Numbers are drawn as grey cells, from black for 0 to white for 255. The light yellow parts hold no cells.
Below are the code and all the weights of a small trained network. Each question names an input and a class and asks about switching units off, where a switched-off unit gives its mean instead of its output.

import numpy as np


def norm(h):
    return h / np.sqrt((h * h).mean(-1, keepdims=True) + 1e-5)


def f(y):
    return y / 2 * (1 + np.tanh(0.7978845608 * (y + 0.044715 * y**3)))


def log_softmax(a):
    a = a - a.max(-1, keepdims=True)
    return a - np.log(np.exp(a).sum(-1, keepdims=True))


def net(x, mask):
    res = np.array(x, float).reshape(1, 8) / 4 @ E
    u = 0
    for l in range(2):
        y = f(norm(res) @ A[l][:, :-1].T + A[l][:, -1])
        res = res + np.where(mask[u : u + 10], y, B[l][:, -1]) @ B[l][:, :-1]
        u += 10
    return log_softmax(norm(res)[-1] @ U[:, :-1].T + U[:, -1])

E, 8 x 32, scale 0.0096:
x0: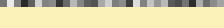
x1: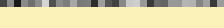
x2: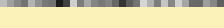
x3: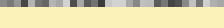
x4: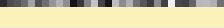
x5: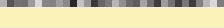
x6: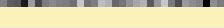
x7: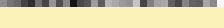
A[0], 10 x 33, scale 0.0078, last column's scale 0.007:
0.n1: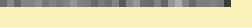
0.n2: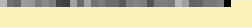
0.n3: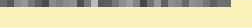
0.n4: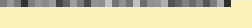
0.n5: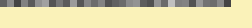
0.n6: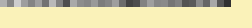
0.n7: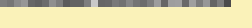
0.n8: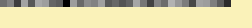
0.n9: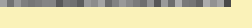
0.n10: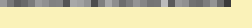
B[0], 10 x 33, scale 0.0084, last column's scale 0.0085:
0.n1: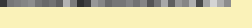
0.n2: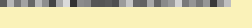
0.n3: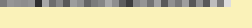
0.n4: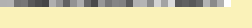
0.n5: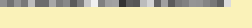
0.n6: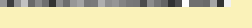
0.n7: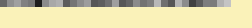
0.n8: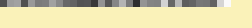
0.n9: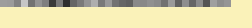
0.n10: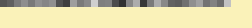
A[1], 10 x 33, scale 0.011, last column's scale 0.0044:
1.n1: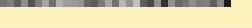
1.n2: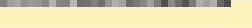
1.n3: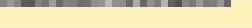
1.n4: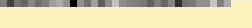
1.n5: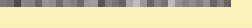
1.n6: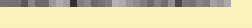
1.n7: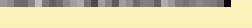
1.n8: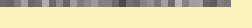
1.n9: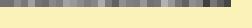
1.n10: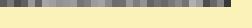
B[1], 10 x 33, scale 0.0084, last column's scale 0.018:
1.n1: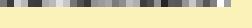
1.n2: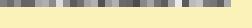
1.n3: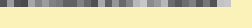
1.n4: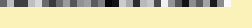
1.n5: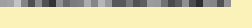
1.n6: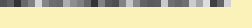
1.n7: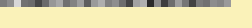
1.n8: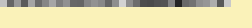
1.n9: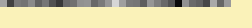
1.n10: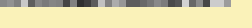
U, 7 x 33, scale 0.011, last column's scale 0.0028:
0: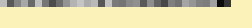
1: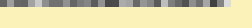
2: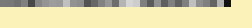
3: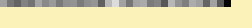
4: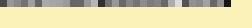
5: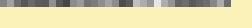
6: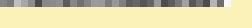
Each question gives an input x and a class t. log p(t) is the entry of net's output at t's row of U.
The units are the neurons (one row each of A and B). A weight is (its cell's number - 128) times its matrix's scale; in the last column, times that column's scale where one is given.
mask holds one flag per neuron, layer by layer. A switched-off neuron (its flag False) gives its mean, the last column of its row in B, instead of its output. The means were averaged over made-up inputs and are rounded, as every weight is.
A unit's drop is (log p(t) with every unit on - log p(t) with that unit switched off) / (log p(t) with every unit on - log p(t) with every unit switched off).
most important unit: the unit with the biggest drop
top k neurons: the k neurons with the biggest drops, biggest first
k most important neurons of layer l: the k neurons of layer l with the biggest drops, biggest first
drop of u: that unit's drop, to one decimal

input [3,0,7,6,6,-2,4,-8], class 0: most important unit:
0.n8
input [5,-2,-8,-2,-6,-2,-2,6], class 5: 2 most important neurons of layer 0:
[0.n4, 0.n2]
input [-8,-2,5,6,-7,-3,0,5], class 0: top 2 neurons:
[1.n4, 0.n4]
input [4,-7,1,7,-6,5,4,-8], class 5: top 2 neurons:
[1.n3, 1.n8]
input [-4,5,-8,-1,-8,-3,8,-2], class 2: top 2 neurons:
[1.n1, 0.n5]
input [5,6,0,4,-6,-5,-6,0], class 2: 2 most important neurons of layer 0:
[0.n5, 0.n8]
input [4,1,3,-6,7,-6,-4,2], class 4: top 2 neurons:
[0.n8, 0.n6]
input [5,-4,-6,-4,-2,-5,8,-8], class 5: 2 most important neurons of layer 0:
[0.n4, 0.n2]
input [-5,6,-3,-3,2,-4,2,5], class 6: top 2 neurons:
[0.n3, 1.n10]
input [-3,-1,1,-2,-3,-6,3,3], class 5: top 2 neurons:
[0.n4, 0.n6]
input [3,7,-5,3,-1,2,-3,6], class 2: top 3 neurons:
[1.n1, 0.n5, 0.n8]
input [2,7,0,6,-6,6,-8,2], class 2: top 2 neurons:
[1.n4, 0.n5]
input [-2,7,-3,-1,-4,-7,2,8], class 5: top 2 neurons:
[0.n5, 0.n4]
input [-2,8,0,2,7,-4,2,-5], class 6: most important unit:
1.n10
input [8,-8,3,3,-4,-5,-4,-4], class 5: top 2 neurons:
[0.n4, 1.n3]
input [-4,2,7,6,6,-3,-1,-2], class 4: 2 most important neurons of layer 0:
[0.n3, 0.n7]
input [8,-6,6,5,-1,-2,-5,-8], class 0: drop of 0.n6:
0.2
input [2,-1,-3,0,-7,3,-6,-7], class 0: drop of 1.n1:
0.0
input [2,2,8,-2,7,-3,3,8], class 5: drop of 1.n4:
0.1
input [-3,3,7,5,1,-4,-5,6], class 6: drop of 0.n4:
0.1
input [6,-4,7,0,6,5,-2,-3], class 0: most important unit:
0.n6
